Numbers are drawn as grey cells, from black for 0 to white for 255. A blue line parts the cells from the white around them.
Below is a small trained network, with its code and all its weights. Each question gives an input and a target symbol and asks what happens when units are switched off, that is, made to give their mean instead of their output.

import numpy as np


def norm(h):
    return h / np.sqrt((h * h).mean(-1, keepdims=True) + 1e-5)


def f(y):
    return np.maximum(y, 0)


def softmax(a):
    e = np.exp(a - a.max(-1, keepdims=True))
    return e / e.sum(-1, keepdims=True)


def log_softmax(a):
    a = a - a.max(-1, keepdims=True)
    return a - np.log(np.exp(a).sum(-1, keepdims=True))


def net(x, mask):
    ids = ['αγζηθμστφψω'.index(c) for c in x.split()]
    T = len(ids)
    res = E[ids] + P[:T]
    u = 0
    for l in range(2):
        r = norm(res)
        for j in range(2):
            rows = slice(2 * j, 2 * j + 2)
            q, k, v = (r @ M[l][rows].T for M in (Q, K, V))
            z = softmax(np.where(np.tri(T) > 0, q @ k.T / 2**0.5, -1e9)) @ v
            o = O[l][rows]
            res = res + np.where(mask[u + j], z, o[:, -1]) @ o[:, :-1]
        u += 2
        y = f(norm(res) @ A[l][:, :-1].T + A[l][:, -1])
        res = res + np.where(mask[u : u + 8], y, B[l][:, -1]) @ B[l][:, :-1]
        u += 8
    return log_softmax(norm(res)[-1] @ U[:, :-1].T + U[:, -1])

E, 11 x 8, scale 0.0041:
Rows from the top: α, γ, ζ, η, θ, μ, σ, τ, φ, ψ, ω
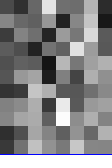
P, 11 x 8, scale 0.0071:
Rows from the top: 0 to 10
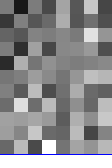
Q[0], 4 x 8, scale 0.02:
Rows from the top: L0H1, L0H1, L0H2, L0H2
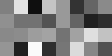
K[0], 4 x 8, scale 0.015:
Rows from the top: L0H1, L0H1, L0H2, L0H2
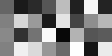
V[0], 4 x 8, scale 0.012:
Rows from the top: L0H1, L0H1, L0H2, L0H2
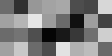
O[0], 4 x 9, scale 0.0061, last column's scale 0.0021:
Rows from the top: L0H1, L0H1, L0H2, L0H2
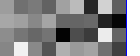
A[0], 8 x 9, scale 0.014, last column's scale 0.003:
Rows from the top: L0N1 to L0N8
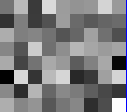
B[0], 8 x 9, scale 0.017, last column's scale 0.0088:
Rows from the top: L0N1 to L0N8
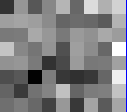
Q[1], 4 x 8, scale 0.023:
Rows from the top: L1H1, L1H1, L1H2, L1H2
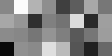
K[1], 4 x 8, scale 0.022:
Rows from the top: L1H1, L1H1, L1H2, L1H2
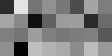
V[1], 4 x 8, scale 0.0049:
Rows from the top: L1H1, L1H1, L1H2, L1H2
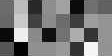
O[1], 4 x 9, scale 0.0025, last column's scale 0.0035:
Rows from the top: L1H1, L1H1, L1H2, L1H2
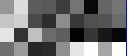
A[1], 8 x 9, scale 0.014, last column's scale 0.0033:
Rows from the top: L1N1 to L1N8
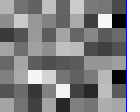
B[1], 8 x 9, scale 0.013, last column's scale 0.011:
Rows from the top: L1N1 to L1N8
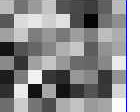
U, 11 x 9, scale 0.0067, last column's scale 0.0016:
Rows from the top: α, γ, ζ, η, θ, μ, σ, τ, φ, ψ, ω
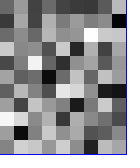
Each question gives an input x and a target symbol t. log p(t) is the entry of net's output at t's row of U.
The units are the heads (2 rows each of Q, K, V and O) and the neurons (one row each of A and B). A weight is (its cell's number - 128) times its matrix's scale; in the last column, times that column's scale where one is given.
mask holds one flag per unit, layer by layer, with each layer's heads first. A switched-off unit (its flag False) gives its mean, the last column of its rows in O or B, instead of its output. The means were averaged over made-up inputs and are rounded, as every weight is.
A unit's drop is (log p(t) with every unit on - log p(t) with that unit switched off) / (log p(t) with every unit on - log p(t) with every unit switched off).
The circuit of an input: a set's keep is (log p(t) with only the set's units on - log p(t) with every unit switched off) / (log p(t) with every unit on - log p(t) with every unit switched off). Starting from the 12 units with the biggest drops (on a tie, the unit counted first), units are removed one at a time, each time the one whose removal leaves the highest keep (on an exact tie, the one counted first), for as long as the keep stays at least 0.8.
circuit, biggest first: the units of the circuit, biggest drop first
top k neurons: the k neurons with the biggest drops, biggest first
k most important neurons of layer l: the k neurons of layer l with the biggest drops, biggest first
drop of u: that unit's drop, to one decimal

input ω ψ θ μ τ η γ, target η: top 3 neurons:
L0N8, L0N6, L1N7
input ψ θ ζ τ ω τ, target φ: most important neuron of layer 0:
L0N4
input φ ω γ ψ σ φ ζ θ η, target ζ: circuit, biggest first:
L0N1, L0N6
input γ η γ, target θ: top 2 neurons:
L0N6, L0N3
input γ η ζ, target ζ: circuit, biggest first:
L1N7, L0N6
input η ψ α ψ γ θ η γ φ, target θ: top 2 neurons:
L0N6, L1N6
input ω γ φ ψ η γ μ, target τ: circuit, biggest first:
L0H2, L0N6, L1N7, L1N5
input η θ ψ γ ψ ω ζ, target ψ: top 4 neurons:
L0N4, L0N7, L0N6, L1N4
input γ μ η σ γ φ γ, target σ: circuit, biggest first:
L0H2, L1N7
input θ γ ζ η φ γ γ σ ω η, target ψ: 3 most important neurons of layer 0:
L0N4, L0N6, L0N7
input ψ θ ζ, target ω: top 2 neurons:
L0N6, L1N2
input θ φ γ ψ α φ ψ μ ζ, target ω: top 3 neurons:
L1N2, L0N6, L0N7
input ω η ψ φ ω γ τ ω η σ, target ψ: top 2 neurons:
L0N4, L0N7
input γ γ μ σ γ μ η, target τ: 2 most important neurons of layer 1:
L1N5, L1N7
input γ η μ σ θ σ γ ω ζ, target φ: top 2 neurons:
L0N4, L1N1
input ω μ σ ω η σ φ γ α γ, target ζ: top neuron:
L0N4
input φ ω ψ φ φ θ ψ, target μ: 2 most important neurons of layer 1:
L1N7, L1N5
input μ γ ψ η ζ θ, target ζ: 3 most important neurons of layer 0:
L0N1, L0N6, L0N4
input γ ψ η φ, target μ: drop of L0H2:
0.5
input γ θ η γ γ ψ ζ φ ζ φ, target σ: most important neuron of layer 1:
L1N4
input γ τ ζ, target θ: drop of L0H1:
1.0
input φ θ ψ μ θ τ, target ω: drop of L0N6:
0.2
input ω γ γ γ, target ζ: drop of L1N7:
0.1
